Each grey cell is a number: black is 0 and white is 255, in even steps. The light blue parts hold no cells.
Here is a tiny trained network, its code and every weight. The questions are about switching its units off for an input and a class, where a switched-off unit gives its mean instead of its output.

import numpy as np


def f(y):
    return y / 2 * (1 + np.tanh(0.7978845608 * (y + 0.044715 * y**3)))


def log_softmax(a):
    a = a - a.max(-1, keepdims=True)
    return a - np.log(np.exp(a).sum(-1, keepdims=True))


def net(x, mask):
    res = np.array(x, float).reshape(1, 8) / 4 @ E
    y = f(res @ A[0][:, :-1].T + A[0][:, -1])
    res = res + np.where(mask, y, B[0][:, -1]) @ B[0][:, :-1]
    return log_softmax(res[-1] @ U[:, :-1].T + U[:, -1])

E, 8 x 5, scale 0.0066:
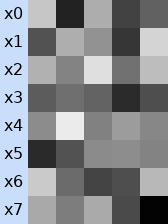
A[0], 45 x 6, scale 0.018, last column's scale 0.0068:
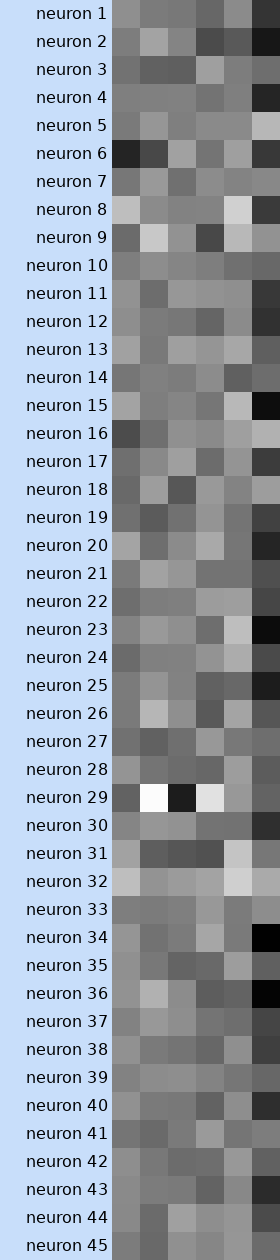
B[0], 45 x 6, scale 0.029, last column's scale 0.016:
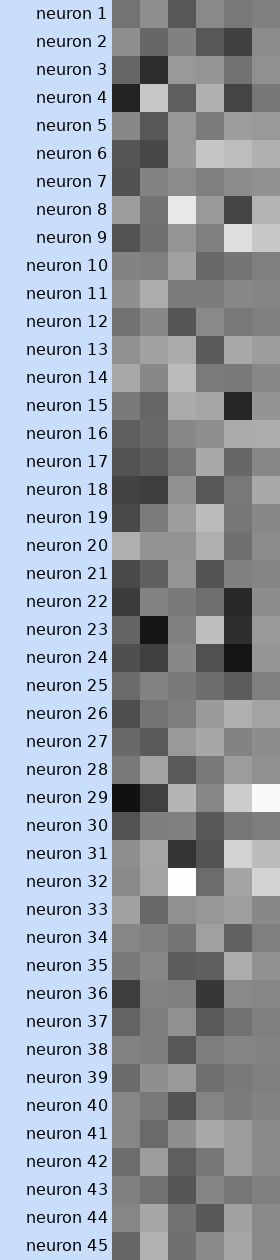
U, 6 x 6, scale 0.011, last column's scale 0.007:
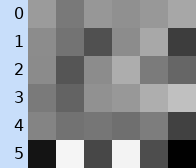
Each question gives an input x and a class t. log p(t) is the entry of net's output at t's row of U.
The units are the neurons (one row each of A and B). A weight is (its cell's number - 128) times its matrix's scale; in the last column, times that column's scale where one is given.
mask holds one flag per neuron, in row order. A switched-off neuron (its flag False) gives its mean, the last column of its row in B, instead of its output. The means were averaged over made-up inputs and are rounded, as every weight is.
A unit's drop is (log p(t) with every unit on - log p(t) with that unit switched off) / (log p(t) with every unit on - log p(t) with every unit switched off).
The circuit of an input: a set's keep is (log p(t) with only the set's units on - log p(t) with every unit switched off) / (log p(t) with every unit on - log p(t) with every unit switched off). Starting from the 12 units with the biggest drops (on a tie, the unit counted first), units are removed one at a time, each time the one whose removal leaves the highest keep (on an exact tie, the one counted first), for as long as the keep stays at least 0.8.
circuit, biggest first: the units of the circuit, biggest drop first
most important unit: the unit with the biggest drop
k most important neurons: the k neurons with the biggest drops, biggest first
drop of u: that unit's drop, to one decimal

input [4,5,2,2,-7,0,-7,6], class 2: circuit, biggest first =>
[neuron 29; neuron 9; neuron 31]
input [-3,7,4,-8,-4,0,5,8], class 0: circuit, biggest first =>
[neuron 29; neuron 6]
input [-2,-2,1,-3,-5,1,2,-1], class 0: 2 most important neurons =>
[neuron 29; neuron 9]
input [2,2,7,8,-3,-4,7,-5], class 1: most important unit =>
neuron 31
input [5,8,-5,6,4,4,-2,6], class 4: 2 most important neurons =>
[neuron 29; neuron 2]
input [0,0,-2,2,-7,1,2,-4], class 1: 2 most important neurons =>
[neuron 29; neuron 32]
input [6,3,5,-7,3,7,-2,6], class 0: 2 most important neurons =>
[neuron 29; neuron 9]
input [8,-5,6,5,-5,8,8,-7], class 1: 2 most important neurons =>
[neuron 31; neuron 29]
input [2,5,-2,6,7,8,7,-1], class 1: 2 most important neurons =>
[neuron 29; neuron 32]
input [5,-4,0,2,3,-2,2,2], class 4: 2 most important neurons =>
[neuron 29; neuron 32]
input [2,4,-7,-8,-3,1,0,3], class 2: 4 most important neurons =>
[neuron 29; neuron 31; neuron 9; neuron 32]
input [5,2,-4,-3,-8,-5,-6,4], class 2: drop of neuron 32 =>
0.2
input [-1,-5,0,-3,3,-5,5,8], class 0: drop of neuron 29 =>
0.2
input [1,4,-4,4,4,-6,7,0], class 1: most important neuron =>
[neuron 31]
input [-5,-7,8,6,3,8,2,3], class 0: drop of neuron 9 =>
0.1
